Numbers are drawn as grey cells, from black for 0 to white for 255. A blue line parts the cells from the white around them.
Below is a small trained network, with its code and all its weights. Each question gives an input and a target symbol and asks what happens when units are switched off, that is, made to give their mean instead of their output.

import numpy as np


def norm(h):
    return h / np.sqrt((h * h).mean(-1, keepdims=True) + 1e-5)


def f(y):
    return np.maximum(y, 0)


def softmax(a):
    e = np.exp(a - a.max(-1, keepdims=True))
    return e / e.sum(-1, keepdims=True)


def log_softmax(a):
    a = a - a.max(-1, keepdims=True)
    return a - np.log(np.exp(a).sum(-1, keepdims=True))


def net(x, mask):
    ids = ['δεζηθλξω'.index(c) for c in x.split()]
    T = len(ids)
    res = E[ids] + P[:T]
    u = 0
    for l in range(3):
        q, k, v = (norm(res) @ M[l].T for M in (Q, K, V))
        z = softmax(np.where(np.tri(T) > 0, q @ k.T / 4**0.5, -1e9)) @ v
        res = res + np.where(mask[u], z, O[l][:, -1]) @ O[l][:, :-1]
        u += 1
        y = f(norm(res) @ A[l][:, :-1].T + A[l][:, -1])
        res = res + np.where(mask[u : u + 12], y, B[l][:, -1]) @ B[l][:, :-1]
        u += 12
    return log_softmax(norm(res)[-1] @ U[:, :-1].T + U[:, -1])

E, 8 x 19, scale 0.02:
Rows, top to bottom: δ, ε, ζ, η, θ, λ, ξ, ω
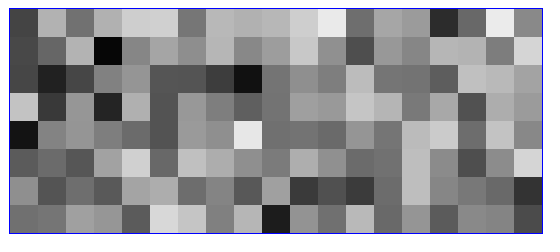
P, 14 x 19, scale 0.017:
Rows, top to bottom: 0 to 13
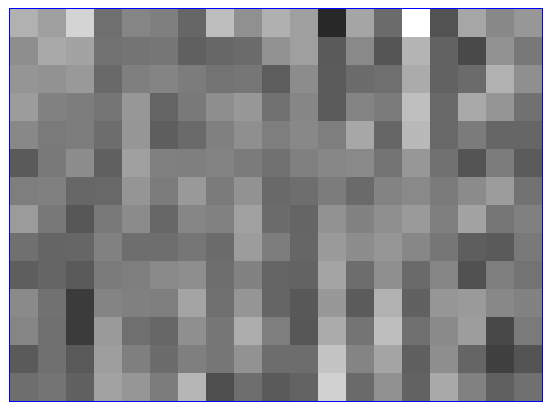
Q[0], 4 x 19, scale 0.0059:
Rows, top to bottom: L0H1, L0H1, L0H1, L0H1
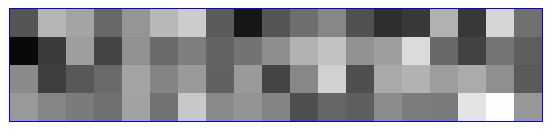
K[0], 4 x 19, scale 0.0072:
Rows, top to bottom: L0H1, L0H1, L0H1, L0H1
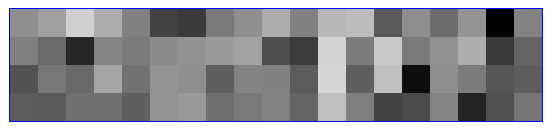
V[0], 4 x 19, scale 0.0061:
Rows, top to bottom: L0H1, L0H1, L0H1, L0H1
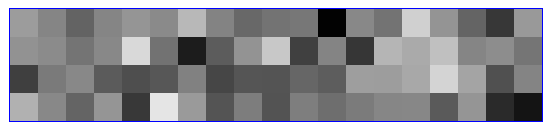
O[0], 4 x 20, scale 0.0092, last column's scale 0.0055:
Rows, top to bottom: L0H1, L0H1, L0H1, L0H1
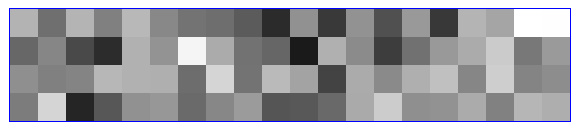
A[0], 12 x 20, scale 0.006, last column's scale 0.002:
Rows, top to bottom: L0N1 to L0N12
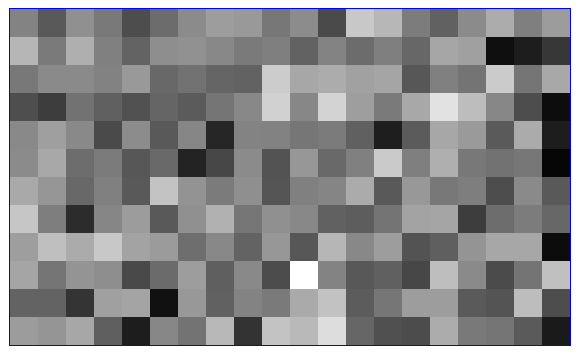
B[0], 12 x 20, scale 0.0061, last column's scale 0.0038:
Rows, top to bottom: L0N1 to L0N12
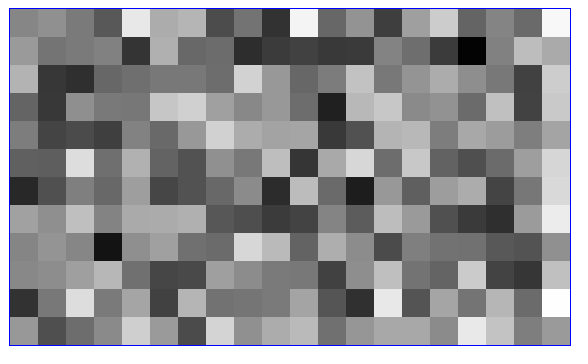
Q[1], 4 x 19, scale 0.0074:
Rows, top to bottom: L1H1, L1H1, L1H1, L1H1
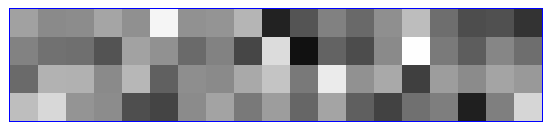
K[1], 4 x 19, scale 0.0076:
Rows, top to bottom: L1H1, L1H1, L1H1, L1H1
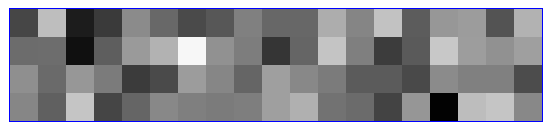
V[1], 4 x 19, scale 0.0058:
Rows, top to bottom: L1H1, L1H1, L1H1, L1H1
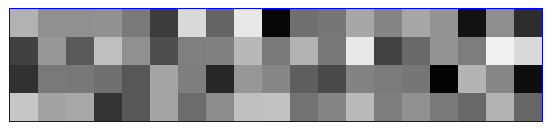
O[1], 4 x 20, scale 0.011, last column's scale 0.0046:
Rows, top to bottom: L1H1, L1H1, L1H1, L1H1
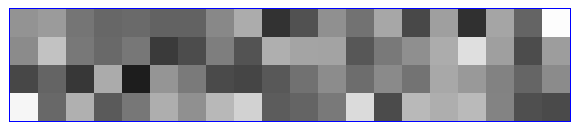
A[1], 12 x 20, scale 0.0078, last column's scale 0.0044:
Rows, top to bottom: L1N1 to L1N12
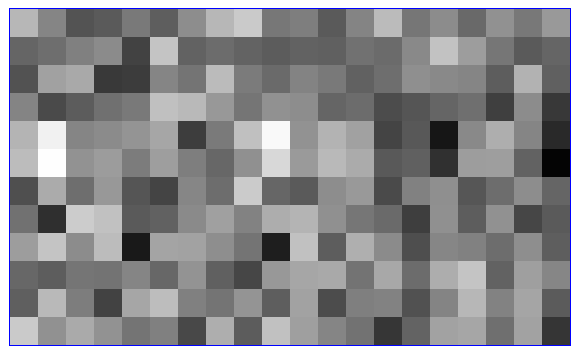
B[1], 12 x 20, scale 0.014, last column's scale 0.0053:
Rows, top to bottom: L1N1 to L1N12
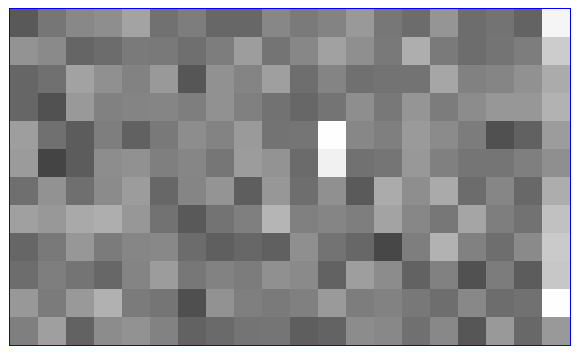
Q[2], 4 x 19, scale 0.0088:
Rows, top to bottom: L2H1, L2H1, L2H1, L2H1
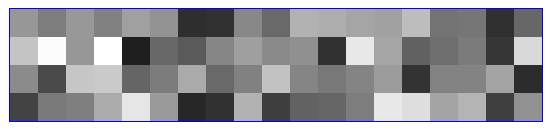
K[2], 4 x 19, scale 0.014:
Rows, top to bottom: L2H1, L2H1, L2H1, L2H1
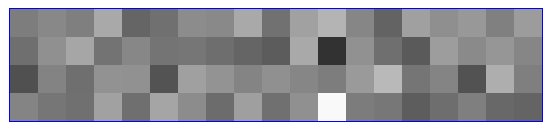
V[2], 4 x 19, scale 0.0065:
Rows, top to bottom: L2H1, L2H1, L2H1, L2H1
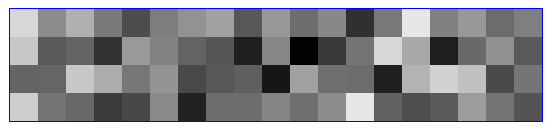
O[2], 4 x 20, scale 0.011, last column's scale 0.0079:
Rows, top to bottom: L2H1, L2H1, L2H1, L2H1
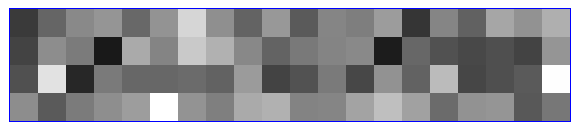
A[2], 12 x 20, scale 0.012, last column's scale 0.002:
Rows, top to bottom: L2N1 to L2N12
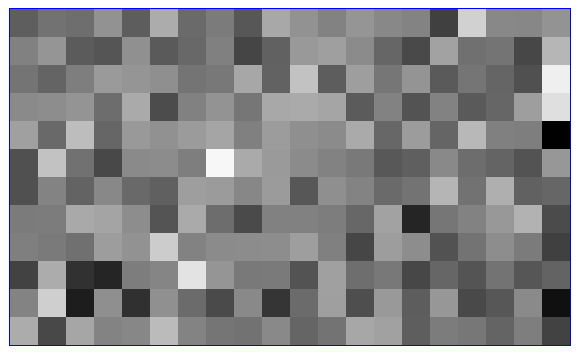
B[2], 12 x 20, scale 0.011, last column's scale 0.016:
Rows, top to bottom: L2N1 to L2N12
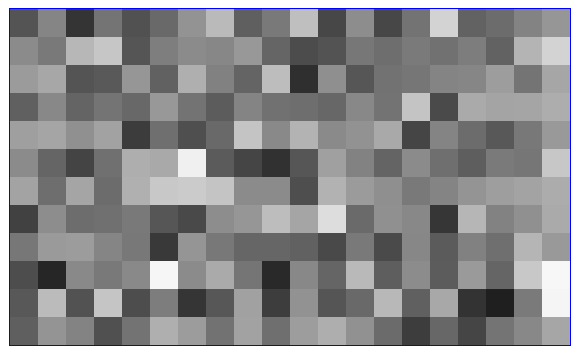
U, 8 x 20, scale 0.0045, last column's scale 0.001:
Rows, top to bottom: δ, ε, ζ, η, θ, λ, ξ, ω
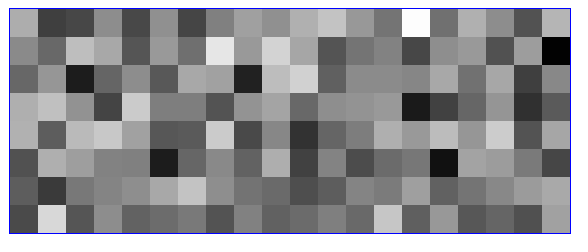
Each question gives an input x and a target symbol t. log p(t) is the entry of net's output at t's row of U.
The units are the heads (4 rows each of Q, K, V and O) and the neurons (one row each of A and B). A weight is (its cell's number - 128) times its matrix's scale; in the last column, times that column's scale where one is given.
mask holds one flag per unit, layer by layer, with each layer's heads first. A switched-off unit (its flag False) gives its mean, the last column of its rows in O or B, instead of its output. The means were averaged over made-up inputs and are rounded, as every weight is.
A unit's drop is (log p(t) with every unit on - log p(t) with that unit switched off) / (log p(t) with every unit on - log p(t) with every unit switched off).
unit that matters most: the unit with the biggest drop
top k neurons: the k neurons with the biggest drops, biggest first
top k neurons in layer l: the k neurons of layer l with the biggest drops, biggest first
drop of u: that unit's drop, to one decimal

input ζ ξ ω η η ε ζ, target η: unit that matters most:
L0H1
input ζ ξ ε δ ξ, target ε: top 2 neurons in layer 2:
L2N5, L2N6
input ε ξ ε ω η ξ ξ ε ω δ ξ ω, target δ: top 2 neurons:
L2N11, L1N2
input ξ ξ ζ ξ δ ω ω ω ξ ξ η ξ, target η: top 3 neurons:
L2N10, L2N12, L2N11
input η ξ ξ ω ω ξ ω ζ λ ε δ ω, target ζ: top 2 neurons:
L2N1, L2N10
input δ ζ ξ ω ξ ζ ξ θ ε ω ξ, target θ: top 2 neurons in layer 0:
L0N6, L0N7
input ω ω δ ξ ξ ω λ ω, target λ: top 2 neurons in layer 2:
L2N11, L2N3
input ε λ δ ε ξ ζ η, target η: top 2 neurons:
L2N10, L2N12
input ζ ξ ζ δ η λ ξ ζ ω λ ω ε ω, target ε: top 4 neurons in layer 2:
L2N6, L2N11, L2N5, L2N1
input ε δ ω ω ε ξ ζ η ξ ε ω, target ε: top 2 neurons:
L2N5, L2N6
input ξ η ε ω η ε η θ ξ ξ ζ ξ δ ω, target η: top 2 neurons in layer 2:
L2N10, L2N11
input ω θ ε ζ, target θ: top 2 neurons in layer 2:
L2N11, L2N2
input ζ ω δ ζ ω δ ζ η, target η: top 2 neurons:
L2N12, L2N10
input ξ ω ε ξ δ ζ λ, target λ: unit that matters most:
L2H1
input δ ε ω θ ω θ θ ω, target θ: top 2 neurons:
L2N11, L2N3
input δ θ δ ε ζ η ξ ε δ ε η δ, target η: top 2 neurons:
L0N3, L2N10
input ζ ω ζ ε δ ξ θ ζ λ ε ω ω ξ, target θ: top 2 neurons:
L0N6, L2N11
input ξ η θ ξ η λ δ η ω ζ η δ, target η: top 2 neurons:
L2N10, L0N3
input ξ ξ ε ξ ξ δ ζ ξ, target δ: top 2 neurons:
L1N2, L2N11
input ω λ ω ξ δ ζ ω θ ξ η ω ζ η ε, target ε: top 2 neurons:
L2N6, L2N5
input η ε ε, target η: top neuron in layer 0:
L0N10
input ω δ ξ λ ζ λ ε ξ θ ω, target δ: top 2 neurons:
L1N2, L2N11
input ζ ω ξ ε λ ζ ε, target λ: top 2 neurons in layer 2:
L2N10, L2N4
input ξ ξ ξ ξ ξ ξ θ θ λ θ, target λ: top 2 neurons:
L1N8, L2N8
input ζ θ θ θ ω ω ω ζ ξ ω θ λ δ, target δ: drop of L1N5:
0.1
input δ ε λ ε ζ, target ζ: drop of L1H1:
0.1
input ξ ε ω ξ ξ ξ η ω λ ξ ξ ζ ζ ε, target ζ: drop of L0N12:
0.2
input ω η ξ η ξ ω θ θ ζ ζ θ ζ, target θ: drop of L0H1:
0.7
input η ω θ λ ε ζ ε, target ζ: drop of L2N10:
0.2
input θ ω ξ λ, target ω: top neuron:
L2N11
